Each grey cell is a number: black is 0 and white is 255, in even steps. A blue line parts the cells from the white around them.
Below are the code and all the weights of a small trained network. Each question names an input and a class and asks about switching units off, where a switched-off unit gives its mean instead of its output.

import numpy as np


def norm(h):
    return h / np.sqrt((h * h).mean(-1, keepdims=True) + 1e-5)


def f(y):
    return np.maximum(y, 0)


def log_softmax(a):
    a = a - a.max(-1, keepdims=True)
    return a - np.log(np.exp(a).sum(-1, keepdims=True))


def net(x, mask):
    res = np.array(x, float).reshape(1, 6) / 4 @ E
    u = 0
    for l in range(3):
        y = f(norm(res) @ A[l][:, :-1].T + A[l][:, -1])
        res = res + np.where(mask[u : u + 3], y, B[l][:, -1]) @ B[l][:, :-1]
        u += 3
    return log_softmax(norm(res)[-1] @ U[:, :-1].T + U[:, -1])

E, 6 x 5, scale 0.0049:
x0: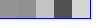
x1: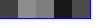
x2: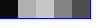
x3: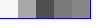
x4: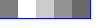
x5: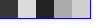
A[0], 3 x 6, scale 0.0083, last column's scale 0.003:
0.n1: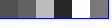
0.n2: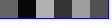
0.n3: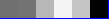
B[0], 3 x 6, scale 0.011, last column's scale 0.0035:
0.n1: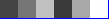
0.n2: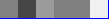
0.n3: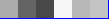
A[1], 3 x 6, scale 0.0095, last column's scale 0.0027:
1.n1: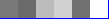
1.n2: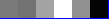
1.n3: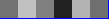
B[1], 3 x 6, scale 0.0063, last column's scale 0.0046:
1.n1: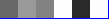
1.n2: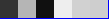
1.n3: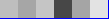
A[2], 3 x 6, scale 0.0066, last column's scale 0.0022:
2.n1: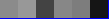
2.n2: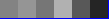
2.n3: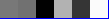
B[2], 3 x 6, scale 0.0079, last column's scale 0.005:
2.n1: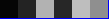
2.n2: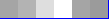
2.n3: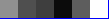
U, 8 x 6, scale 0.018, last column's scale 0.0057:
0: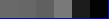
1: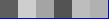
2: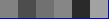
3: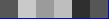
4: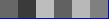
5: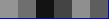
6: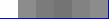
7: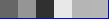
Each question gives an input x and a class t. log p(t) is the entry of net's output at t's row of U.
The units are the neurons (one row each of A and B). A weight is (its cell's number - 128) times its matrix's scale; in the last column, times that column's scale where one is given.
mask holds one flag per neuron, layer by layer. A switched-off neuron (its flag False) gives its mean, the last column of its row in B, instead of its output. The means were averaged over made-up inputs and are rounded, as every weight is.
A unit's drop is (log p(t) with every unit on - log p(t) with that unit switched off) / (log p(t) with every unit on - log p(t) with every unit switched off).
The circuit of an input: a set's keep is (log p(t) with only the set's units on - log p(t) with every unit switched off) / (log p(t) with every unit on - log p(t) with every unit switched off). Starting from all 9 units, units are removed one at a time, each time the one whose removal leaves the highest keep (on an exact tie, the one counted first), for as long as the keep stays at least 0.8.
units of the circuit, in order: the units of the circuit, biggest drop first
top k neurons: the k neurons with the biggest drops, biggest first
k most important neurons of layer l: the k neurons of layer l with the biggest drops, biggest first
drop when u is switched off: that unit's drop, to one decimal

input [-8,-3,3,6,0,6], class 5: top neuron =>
(2.n3)
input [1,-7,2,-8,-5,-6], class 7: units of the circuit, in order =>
(0.n3; 1.n2)
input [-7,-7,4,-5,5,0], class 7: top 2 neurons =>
(1.n2; 0.n3)
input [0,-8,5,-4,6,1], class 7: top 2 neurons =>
(0.n3; 1.n2)
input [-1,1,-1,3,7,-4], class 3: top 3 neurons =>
(0.n1; 2.n3; 1.n3)
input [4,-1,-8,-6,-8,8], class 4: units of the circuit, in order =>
(0.n1; 1.n2)
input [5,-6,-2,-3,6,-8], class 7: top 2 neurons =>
(0.n3; 1.n2)
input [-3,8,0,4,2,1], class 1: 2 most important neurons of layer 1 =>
(1.n3; 1.n1)
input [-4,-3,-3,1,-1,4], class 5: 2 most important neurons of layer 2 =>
(2.n3; 2.n1)
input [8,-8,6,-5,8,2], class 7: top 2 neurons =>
(0.n3; 1.n2)
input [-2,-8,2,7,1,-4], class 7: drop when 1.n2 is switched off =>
0.3
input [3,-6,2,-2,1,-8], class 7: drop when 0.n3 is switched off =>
0.2
